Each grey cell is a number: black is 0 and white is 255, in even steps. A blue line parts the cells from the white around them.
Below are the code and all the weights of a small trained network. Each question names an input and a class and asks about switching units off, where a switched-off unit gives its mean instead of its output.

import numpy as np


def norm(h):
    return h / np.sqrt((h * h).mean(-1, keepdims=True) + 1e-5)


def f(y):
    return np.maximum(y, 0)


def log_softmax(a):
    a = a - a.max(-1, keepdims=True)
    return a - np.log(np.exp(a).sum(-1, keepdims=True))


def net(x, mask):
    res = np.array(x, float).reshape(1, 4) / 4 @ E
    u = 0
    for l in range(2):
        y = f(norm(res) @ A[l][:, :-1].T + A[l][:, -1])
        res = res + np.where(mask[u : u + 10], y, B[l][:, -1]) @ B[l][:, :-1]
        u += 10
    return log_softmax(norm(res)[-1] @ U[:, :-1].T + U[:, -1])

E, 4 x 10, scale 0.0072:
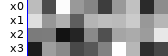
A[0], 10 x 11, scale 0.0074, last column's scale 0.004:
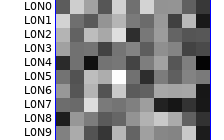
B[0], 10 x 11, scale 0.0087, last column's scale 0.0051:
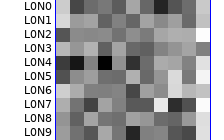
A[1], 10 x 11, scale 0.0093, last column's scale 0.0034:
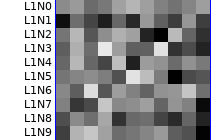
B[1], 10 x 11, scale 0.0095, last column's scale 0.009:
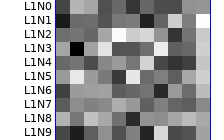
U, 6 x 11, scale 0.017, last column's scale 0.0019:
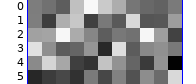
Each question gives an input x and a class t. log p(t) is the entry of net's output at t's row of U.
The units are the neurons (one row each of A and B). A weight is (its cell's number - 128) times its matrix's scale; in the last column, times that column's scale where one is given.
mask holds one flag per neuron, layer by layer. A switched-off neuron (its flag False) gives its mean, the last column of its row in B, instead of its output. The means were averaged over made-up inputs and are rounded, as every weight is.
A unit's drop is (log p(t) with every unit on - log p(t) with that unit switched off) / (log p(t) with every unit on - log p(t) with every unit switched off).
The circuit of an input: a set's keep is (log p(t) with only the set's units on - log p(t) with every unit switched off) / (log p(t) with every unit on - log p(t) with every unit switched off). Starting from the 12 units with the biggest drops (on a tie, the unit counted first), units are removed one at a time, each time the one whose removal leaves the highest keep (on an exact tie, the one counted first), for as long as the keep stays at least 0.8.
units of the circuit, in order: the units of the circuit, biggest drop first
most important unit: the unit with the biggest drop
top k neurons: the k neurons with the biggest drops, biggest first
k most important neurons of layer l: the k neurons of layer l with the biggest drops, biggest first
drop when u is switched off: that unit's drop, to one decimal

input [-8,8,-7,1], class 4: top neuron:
L1N5
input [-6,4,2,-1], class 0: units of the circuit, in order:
L0N4; L1N2
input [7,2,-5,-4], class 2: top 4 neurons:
L0N5; L0N6; L0N9; L1N6
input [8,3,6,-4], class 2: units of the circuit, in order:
L1N6; L0N7
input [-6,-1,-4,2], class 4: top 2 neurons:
L1N5; L0N9
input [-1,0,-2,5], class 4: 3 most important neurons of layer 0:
L0N0; L0N8; L0N9
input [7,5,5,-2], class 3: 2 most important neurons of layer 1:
L1N1; L1N4
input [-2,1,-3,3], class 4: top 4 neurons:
L1N5; L0N0; L0N8; L0N9
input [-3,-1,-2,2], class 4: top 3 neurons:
L1N5; L0N8; L0N9
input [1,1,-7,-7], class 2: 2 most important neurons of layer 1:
L1N4; L1N6
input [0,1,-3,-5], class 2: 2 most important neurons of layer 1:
L1N4; L1N6
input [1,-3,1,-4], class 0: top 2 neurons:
L1N2; L0N4
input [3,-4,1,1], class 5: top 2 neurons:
L0N4; L1N1
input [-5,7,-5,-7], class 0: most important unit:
L1N2
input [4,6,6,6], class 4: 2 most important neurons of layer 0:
L0N0; L0N4
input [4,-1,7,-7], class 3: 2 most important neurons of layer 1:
L1N1; L1N4
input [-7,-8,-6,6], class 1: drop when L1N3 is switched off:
0.1
